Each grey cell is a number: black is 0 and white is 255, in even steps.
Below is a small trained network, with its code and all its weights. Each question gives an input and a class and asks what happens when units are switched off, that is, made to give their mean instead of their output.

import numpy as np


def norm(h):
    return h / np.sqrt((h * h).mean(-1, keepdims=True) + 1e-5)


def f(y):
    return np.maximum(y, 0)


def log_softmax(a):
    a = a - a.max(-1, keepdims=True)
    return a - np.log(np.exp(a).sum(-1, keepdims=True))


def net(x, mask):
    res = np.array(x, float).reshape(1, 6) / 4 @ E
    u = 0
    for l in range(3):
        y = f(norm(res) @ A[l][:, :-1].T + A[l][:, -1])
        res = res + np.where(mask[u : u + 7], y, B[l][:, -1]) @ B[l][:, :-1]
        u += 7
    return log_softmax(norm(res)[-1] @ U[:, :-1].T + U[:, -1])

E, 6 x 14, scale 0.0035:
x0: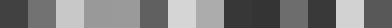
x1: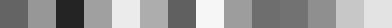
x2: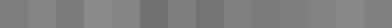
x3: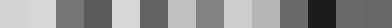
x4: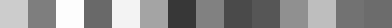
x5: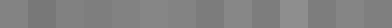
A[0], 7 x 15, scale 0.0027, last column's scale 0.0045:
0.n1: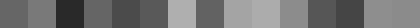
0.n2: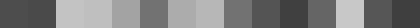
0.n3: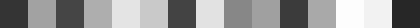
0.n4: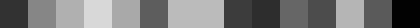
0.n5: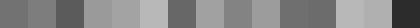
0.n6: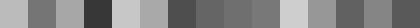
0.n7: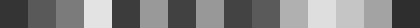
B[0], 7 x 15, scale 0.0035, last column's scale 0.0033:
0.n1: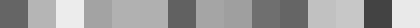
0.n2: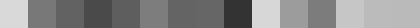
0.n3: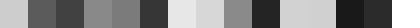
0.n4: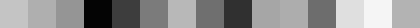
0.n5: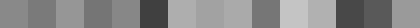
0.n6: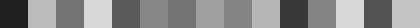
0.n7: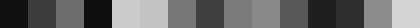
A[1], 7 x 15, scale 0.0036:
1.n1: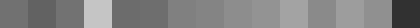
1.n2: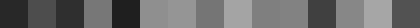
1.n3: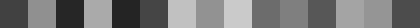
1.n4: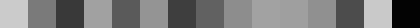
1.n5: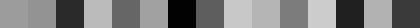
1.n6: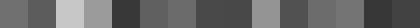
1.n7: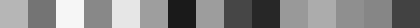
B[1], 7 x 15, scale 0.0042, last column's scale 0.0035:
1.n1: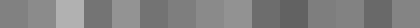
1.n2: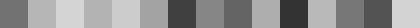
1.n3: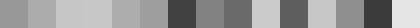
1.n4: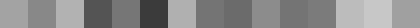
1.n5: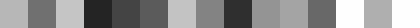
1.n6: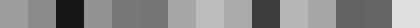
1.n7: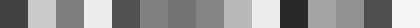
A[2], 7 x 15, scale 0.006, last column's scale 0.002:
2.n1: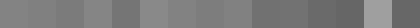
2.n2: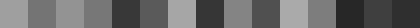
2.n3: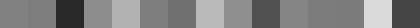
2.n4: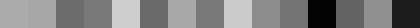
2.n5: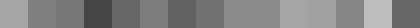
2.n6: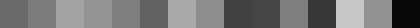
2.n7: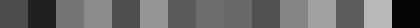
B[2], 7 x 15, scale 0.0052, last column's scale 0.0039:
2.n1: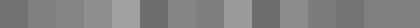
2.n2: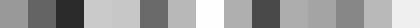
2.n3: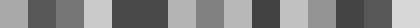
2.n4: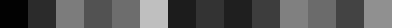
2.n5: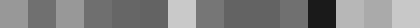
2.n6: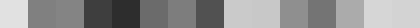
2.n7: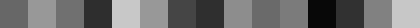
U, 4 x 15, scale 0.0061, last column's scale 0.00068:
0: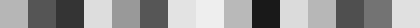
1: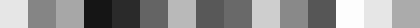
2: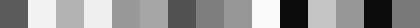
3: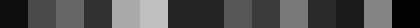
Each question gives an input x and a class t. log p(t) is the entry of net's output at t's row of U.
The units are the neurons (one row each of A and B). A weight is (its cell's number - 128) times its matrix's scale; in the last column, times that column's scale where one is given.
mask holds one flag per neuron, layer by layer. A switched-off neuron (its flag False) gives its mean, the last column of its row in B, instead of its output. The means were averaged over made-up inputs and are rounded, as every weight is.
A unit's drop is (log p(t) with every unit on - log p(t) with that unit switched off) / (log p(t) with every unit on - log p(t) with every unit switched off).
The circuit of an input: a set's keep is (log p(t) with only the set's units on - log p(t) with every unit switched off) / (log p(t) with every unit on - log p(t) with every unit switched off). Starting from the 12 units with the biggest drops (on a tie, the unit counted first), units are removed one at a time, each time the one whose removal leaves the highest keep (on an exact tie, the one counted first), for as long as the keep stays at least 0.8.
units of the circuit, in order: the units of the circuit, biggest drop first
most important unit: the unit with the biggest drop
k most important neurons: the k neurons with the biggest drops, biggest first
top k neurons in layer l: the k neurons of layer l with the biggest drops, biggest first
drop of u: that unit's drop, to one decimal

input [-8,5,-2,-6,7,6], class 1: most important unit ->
1.n5
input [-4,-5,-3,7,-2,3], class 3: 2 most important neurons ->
2.n4, 0.n3
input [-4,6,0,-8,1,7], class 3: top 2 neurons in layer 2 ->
2.n7, 2.n2
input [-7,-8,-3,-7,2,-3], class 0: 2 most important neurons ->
2.n2, 1.n6
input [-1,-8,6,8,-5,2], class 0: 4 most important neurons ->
2.n2, 0.n7, 2.n7, 1.n6
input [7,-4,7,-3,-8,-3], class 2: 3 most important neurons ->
1.n3, 1.n2, 1.n5
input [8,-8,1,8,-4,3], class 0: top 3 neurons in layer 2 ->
2.n2, 2.n7, 2.n5
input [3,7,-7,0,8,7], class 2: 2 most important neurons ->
1.n7, 2.n2
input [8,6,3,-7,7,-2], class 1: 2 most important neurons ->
0.n4, 2.n6
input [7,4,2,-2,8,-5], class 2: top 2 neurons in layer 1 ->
1.n7, 1.n5
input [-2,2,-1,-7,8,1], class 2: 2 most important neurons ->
1.n7, 2.n4
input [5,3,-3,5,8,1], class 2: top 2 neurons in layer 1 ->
1.n7, 1.n5
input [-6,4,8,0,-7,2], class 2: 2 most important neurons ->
1.n3, 1.n2
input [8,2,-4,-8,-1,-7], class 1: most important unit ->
2.n6
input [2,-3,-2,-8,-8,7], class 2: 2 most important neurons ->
1.n2, 1.n3
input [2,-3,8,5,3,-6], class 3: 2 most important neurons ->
2.n4, 0.n3
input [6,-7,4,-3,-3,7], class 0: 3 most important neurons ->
2.n2, 1.n6, 1.n5
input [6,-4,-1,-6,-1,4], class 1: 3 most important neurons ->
2.n6, 0.n4, 2.n4
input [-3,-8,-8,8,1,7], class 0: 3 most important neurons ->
2.n2, 0.n7, 2.n7
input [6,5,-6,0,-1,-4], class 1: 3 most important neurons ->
0.n4, 2.n6, 0.n2
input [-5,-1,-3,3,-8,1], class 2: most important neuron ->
1.n3
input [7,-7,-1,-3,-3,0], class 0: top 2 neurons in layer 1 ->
1.n6, 1.n5
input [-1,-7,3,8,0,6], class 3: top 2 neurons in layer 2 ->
2.n4, 2.n3
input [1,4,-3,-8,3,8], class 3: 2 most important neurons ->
2.n7, 0.n7
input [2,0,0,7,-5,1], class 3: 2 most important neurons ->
2.n4, 1.n7
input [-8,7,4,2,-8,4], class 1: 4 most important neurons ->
1.n5, 2.n2, 1.n4, 1.n6
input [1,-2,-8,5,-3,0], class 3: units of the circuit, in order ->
2.n4
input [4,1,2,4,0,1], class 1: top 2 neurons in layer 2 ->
2.n6, 2.n7
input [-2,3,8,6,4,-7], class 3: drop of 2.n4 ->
1.4
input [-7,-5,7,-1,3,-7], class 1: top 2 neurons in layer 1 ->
1.n5, 1.n4
